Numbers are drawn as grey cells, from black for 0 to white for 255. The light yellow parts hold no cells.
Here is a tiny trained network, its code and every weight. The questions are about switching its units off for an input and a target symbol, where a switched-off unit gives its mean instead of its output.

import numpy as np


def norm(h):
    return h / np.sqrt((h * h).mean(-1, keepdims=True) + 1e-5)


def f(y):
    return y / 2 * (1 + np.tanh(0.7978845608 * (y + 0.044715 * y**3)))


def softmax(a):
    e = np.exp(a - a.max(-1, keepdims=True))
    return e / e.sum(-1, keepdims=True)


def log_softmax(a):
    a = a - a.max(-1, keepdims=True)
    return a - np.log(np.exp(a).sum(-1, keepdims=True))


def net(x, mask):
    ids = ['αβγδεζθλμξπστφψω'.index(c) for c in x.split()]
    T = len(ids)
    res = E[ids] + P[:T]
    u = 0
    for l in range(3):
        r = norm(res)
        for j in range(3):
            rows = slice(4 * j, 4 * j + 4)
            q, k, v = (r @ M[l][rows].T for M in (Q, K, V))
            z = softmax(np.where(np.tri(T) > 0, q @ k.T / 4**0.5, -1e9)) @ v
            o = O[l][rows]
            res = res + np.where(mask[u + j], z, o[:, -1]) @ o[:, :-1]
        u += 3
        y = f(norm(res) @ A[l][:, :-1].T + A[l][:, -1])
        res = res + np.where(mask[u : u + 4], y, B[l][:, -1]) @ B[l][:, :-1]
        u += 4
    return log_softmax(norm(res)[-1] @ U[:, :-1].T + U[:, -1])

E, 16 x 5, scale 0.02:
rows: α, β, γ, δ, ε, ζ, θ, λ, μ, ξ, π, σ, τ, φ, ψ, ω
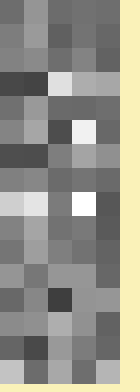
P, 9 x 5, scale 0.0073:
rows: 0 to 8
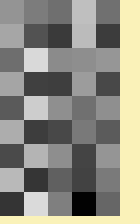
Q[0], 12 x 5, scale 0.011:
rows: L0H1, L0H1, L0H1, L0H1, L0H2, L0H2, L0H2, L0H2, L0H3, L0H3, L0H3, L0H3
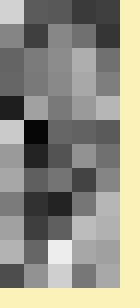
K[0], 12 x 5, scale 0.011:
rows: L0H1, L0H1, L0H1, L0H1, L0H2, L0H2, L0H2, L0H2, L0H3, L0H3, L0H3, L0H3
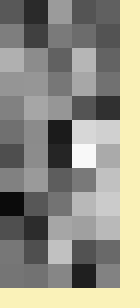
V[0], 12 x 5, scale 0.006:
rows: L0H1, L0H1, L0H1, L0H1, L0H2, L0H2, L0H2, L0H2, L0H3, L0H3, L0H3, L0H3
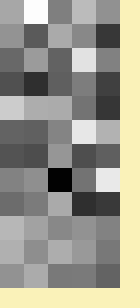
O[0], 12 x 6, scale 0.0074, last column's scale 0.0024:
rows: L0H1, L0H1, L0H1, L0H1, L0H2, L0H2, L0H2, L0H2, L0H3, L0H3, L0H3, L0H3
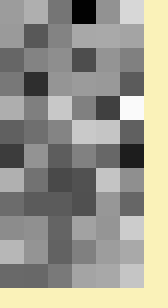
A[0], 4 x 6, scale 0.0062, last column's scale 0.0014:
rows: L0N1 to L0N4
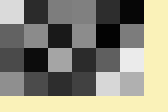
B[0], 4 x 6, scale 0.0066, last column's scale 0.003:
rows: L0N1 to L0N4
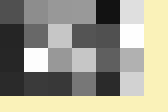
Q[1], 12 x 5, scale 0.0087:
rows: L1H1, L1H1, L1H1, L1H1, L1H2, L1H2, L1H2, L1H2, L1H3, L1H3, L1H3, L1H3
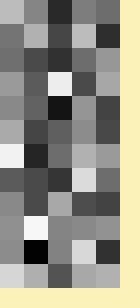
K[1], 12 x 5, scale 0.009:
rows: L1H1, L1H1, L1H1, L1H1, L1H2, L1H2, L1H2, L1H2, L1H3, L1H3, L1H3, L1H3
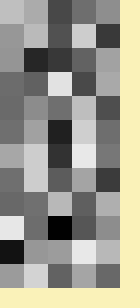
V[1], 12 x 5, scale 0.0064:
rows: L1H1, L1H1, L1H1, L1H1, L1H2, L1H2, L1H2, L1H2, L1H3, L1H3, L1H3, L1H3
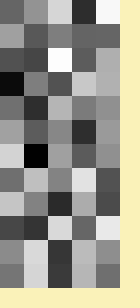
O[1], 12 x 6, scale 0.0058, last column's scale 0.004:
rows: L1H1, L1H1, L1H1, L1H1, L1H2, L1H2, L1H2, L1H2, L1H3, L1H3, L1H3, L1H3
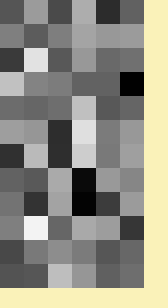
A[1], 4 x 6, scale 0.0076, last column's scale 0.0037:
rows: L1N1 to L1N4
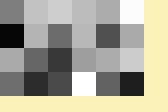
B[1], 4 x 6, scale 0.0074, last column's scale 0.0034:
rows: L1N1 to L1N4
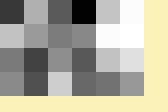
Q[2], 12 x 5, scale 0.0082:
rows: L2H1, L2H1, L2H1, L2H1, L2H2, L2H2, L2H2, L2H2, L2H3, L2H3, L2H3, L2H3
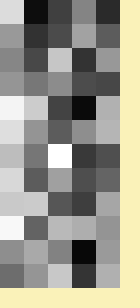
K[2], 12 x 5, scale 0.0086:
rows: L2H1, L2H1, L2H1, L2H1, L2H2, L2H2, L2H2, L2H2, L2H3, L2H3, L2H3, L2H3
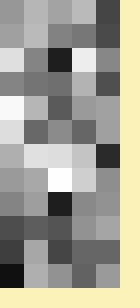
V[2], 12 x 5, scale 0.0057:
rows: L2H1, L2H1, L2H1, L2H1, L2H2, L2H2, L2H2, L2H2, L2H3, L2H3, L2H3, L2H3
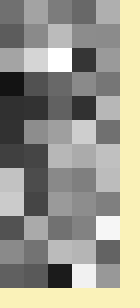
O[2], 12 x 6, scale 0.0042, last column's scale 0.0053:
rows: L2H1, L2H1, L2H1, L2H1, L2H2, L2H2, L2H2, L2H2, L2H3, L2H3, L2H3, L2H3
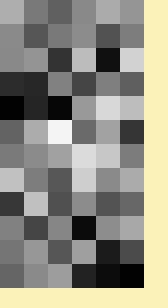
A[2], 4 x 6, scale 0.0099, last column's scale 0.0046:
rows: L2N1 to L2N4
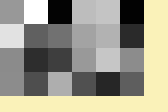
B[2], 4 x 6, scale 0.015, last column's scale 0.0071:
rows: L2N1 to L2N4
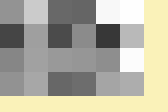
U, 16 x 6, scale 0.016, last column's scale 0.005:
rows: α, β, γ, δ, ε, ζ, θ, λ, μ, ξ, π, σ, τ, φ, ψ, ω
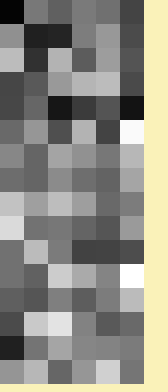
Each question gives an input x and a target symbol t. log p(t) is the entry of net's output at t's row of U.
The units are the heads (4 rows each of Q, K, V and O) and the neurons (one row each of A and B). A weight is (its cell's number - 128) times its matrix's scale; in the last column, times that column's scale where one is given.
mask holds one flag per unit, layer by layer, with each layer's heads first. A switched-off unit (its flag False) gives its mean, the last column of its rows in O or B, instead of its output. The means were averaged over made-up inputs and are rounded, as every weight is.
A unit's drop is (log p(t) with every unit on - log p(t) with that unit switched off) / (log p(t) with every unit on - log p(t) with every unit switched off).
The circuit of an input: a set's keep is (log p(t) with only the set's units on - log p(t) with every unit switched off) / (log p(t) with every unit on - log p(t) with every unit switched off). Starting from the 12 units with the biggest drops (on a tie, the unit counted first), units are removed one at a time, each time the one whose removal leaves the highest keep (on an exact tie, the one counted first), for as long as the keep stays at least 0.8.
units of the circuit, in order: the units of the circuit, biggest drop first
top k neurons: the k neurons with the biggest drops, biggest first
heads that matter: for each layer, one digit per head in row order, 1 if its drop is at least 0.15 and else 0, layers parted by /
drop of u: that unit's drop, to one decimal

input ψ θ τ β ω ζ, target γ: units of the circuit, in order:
[L1H1; L1H2]
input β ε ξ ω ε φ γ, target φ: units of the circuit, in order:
[L0H2; L2H2]
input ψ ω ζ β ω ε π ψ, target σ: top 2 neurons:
[L2N1; L0N3]
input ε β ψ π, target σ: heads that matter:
100 / 000 / 000
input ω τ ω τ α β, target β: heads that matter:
010 / 000 / 000
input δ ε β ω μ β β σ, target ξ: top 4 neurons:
[L2N1; L2N3; L0N2; L1N1]
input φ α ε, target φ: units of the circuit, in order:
[L0H2; L2N1]
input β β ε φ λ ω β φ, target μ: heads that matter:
100 / 000 / 011
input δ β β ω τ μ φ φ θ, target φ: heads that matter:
110 / 000 / 000
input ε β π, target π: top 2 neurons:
[L2N1; L1N2]
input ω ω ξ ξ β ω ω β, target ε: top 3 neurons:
[L0N2; L2N1; L2N4]
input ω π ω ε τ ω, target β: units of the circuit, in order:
[L0H2; L0N4; L2N1]
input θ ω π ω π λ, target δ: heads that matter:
010 / 000 / 000
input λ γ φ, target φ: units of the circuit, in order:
[L2N1]
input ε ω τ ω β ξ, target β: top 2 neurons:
[L2N1; L0N4]
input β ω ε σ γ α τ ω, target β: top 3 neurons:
[L2N1; L0N4; L2N2]
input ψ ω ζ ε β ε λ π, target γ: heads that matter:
000 / 010 / 000
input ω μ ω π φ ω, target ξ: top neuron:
[L2N1]
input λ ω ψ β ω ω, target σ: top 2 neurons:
[L0N3; L2N1]
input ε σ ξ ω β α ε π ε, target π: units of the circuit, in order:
[L0H2; L2N1]
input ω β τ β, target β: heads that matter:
110 / 000 / 000
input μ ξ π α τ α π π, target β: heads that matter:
010 / 000 / 000
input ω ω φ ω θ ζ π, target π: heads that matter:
111 / 001 / 000
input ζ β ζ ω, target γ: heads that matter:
000 / 011 / 000
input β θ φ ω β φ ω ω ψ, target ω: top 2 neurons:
[L1N2; L2N1]
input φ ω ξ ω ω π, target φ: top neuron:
[L0N2]
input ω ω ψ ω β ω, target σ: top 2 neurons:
[L2N1; L0N2]
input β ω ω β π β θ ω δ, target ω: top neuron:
[L1N2]
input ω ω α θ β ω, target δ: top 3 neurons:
[L2N3; L2N1; L1N3]
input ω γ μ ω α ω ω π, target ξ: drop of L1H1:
0.1
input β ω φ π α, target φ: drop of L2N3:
-0.1
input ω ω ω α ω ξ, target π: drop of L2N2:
0.2
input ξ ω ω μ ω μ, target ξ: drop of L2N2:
0.0
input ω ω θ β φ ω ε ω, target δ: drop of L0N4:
0.1
